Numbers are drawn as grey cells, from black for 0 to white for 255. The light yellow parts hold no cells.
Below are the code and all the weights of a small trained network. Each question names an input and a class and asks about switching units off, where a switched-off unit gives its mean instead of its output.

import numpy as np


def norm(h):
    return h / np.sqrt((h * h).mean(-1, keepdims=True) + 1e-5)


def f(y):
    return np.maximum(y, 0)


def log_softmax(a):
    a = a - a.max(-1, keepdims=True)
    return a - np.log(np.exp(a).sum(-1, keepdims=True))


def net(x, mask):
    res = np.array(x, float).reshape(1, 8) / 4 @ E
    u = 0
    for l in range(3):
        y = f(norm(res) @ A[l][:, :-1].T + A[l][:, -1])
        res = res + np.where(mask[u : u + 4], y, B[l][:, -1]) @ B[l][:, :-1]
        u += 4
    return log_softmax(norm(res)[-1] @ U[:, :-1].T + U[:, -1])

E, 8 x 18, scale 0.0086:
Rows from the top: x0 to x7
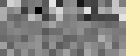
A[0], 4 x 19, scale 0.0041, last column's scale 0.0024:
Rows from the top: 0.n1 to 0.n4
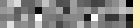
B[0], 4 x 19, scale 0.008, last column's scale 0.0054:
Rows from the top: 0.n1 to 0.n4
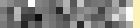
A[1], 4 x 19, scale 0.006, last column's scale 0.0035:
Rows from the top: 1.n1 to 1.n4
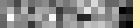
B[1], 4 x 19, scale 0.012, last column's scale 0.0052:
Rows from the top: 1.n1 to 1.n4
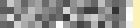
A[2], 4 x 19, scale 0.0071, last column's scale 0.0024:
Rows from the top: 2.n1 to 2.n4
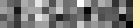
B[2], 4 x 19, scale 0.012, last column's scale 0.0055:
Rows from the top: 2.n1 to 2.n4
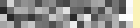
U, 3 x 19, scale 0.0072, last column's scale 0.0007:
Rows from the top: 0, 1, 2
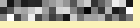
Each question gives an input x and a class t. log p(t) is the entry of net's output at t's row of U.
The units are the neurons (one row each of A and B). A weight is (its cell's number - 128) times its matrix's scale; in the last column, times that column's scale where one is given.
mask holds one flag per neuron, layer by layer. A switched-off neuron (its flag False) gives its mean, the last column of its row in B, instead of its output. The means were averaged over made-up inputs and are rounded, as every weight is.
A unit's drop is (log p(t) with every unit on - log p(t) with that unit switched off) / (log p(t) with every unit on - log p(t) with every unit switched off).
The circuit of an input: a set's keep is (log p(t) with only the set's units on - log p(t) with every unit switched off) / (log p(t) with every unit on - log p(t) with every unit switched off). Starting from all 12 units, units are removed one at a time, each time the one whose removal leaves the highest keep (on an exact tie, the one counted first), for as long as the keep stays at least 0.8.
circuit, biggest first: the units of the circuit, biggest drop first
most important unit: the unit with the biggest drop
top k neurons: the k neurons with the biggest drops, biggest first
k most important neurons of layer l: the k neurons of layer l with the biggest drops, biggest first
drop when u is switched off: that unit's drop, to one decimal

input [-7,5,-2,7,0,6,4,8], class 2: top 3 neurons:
[0.n3, 2.n1, 2.n3]
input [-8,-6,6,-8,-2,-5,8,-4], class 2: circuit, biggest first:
[2.n1]
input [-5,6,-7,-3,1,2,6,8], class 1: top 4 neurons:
[2.n3, 0.n3, 1.n4, 1.n2]
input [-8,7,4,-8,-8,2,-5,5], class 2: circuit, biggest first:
[2.n3, 2.n1]
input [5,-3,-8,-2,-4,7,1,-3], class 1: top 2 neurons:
[1.n4, 1.n2]
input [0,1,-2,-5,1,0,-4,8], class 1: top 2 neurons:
[0.n3, 2.n3]
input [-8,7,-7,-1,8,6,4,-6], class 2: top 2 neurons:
[0.n3, 2.n3]
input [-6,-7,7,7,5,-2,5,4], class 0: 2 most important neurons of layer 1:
[1.n4, 1.n2]
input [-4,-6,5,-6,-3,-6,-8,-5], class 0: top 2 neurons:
[2.n3, 1.n4]
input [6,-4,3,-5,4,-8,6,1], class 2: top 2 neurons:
[1.n3, 0.n2]
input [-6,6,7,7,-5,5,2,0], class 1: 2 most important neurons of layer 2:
[2.n2, 2.n3]
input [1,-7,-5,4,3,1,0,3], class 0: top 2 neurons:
[2.n3, 0.n3]
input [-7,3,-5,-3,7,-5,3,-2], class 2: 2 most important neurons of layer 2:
[2.n1, 2.n2]
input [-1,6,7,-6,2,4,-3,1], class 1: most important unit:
0.n3
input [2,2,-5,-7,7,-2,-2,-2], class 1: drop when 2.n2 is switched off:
0.0
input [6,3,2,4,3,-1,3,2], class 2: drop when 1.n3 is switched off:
0.1
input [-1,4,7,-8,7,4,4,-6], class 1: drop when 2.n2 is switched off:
0.3
